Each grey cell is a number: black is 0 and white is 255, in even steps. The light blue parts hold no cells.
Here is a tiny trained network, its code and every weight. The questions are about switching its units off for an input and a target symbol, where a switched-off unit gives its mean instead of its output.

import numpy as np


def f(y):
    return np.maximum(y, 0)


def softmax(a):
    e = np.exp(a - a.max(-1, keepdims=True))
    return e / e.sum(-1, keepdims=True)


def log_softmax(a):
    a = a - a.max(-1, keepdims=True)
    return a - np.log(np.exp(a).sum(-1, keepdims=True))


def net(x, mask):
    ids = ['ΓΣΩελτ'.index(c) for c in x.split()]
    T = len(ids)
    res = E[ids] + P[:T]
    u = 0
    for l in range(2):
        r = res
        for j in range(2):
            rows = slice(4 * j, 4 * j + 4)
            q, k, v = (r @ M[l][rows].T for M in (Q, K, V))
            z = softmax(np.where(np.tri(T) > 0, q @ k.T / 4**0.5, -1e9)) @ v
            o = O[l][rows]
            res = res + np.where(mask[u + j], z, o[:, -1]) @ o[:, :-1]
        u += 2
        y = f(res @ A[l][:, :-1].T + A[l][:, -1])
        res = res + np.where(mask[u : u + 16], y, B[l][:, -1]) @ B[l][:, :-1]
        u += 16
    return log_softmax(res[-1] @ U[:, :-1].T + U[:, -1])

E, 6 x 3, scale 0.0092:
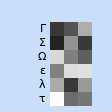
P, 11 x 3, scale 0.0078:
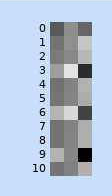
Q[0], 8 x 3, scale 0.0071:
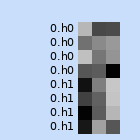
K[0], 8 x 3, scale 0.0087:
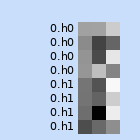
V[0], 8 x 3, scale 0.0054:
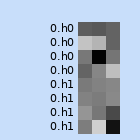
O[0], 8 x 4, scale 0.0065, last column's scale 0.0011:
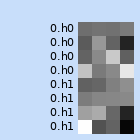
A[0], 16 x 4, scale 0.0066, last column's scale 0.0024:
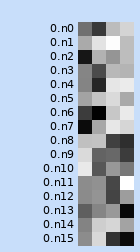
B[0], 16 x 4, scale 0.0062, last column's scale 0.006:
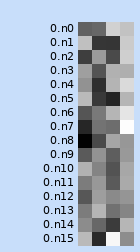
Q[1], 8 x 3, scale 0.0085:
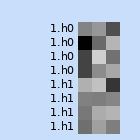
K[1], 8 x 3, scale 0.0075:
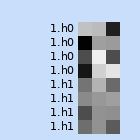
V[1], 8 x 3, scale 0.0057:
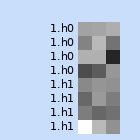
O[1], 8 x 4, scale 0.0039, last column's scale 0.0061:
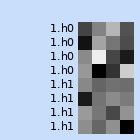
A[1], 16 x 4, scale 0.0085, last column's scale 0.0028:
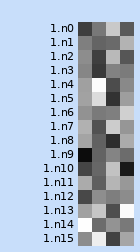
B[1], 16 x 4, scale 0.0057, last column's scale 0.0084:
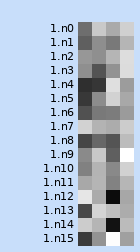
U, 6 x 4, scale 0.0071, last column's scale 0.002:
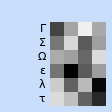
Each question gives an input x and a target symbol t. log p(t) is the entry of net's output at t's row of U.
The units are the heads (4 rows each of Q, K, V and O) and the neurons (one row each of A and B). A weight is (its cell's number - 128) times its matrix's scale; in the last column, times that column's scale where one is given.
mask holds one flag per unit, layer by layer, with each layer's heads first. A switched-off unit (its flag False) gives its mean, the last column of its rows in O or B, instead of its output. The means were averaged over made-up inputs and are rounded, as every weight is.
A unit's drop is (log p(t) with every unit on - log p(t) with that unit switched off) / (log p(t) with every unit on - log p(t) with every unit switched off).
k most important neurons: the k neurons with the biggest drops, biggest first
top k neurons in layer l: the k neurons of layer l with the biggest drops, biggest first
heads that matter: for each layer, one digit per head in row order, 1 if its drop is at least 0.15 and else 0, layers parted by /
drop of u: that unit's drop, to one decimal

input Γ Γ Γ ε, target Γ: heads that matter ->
00 / 10
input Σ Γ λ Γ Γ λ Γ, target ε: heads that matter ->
11 / 10
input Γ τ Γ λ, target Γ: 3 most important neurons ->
0.n4; 0.n6; 0.n0
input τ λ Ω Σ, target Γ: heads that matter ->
00 / 10
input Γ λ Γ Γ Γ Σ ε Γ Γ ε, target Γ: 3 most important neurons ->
0.n4; 0.n6; 0.n0
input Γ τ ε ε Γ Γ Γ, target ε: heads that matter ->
01 / 10
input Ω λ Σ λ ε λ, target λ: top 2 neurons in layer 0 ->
0.n4; 0.n2
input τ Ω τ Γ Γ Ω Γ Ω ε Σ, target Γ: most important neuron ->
0.n4
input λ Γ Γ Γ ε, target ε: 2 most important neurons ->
0.n1; 0.n5
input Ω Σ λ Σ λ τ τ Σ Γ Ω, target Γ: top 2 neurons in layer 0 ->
0.n4; 0.n9
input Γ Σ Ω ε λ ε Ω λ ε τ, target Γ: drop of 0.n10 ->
0.2
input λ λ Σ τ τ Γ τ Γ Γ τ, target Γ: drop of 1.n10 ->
0.0
